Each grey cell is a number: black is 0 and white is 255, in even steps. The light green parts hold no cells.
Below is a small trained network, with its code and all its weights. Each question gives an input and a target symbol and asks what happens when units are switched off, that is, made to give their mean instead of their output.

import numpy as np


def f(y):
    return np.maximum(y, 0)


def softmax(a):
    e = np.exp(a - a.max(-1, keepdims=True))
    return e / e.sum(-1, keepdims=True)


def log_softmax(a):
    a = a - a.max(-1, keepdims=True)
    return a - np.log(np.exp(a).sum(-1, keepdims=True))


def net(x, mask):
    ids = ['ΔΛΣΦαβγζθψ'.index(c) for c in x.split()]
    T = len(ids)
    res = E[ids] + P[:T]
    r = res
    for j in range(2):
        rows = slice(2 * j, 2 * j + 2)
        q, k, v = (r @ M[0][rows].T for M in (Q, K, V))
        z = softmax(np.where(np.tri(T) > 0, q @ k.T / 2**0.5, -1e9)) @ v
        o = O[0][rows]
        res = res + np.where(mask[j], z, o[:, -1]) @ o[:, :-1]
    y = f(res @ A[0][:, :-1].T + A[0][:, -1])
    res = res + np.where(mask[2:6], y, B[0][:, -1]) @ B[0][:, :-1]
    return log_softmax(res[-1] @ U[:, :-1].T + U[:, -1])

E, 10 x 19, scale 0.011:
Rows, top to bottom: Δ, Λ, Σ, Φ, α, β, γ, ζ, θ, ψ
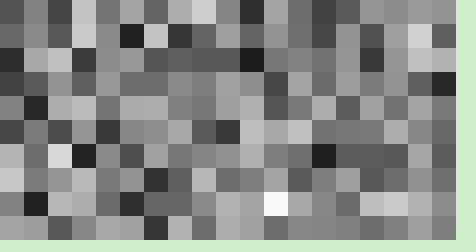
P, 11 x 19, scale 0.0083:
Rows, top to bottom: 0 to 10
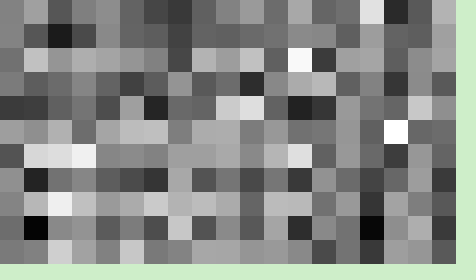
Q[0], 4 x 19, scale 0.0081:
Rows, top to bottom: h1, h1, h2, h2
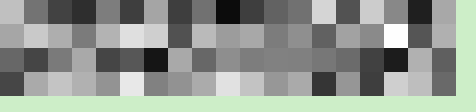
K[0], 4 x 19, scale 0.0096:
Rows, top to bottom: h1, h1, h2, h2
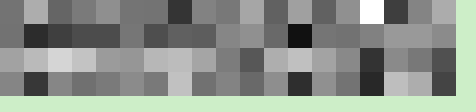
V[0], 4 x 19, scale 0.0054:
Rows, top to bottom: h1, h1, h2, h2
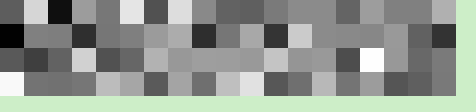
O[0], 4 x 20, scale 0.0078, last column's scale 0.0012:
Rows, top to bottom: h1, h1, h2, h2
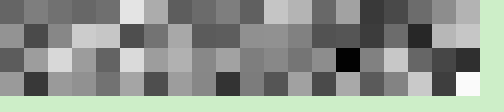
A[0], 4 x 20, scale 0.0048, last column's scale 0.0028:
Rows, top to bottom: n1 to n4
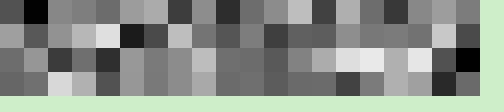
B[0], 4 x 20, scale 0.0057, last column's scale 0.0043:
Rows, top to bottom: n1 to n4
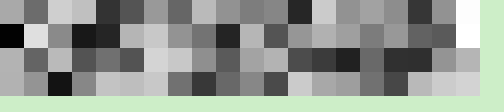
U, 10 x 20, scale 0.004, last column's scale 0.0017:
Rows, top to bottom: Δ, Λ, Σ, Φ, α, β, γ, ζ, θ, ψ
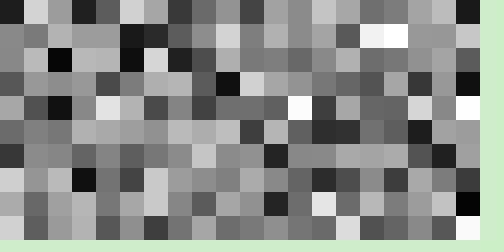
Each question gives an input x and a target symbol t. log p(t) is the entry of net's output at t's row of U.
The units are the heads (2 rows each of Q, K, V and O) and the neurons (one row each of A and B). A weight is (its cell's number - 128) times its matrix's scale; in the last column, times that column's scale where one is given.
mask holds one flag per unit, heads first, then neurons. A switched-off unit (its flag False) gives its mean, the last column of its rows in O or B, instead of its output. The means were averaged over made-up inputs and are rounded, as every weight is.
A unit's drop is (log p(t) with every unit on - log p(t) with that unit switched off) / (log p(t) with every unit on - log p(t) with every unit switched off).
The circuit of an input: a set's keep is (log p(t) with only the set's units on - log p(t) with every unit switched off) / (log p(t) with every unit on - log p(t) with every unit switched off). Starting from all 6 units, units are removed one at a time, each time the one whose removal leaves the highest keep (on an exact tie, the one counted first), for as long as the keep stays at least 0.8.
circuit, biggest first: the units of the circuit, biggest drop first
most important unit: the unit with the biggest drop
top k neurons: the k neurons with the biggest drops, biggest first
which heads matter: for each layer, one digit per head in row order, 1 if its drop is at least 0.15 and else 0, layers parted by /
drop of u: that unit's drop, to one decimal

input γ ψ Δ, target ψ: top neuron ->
(n1)
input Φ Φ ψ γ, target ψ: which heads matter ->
11
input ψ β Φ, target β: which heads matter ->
11
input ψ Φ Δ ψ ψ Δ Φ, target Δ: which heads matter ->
11
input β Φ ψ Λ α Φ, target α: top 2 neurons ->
(n4, n1)
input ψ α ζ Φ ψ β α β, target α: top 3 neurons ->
(n4, n1, n2)
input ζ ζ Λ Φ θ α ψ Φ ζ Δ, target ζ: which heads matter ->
10
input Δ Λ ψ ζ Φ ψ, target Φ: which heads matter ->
10
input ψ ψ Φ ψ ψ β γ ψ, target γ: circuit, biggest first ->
(h1, n2)
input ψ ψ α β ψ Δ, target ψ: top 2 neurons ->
(n1, n2)
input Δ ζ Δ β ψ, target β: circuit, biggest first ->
(h2, h1)
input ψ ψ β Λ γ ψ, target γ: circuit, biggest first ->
(h1, n2, h2)
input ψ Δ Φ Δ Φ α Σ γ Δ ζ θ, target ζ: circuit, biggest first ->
(h1, n3)
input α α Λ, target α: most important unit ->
h2
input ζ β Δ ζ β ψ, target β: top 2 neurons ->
(n2, n4)
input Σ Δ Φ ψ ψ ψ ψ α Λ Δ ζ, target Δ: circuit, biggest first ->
(h1, h2)
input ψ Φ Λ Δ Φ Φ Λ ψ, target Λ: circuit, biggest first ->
(h2, h1)
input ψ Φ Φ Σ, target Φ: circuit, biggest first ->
(h1, n2)
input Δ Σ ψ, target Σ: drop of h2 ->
1.1
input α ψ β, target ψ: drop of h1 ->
0.2
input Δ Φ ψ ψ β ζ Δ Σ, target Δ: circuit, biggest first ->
(h1)
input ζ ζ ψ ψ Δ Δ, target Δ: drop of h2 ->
0.4
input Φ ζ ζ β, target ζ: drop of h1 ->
1.0
